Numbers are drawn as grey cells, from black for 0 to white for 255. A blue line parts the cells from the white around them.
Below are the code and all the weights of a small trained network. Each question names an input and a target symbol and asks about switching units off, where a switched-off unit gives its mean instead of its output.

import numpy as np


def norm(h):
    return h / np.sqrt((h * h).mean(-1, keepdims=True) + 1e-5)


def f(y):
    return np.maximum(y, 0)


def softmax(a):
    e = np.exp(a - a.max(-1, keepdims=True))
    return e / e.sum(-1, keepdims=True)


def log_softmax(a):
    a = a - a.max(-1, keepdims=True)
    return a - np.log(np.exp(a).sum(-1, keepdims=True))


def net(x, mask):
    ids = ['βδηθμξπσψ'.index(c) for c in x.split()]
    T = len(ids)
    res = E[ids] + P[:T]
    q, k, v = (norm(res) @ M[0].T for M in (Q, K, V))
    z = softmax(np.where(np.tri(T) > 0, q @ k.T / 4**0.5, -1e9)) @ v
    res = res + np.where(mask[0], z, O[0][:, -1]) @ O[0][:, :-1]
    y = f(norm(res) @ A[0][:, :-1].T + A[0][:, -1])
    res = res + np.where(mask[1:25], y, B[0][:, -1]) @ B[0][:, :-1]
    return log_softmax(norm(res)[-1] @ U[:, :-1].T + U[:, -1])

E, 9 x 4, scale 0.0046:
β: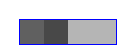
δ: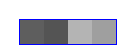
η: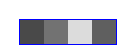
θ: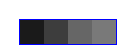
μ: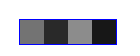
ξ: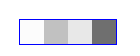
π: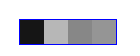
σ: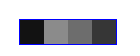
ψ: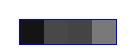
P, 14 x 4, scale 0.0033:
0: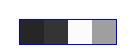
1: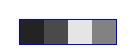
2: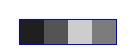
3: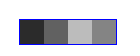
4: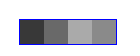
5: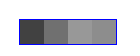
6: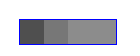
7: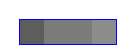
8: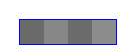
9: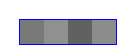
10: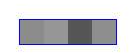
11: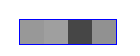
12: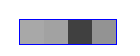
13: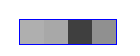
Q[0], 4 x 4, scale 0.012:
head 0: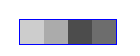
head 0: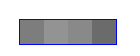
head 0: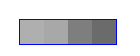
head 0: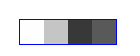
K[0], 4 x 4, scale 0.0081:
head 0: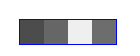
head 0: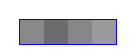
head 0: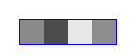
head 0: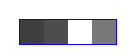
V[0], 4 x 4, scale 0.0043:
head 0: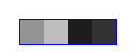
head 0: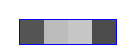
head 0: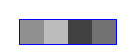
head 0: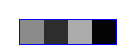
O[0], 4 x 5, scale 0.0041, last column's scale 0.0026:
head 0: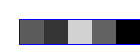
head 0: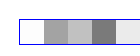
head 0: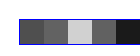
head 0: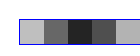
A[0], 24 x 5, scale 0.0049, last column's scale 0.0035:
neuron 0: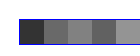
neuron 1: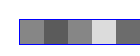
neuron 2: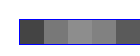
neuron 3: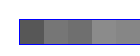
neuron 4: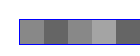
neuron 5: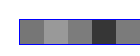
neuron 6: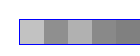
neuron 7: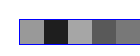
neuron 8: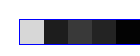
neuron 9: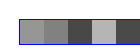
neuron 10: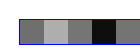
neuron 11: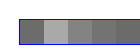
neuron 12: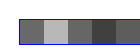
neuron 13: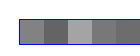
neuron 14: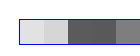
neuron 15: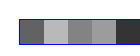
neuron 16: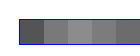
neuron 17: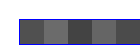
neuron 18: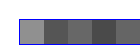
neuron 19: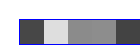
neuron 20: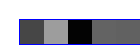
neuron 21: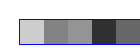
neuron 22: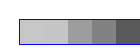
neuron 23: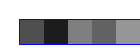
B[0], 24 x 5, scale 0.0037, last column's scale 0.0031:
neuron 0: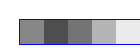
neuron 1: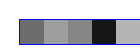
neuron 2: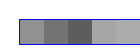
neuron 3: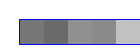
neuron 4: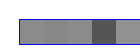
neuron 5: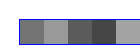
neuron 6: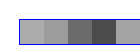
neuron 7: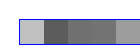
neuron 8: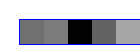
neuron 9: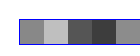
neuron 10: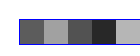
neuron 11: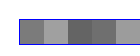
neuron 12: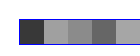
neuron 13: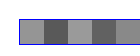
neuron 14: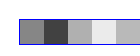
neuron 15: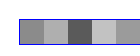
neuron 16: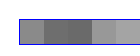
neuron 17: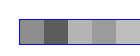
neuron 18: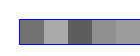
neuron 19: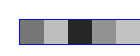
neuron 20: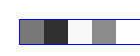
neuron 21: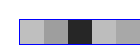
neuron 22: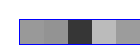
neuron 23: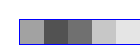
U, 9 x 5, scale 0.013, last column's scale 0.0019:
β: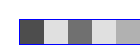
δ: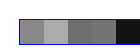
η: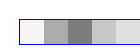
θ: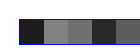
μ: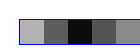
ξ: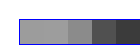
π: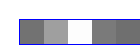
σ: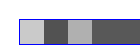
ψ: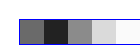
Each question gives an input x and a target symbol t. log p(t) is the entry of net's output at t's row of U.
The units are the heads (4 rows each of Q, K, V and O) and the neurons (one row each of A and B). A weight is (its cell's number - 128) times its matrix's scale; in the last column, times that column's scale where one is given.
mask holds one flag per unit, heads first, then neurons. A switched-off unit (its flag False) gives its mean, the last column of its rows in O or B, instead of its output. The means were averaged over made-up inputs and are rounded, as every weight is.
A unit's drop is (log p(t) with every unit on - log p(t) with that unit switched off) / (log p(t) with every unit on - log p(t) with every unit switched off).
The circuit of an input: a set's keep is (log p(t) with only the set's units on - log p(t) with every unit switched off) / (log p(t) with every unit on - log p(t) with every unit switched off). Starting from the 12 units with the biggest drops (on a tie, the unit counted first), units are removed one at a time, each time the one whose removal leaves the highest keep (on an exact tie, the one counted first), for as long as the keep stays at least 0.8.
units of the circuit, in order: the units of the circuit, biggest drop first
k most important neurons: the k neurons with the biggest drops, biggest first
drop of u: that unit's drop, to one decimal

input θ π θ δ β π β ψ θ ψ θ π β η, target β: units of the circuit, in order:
[head 0; neuron 20]
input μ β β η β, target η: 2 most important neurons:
[neuron 10; neuron 8]
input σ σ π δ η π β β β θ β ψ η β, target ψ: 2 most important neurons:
[neuron 10; neuron 19]
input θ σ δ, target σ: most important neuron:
[neuron 1]
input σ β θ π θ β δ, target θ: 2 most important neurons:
[neuron 1; neuron 20]
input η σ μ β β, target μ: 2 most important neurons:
[neuron 20; neuron 1]
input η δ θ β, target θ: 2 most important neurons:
[neuron 1; neuron 20]
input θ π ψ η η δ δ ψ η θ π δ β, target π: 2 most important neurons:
[neuron 1; neuron 19]
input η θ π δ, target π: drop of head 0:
0.8
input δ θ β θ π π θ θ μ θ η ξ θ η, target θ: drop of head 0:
0.9
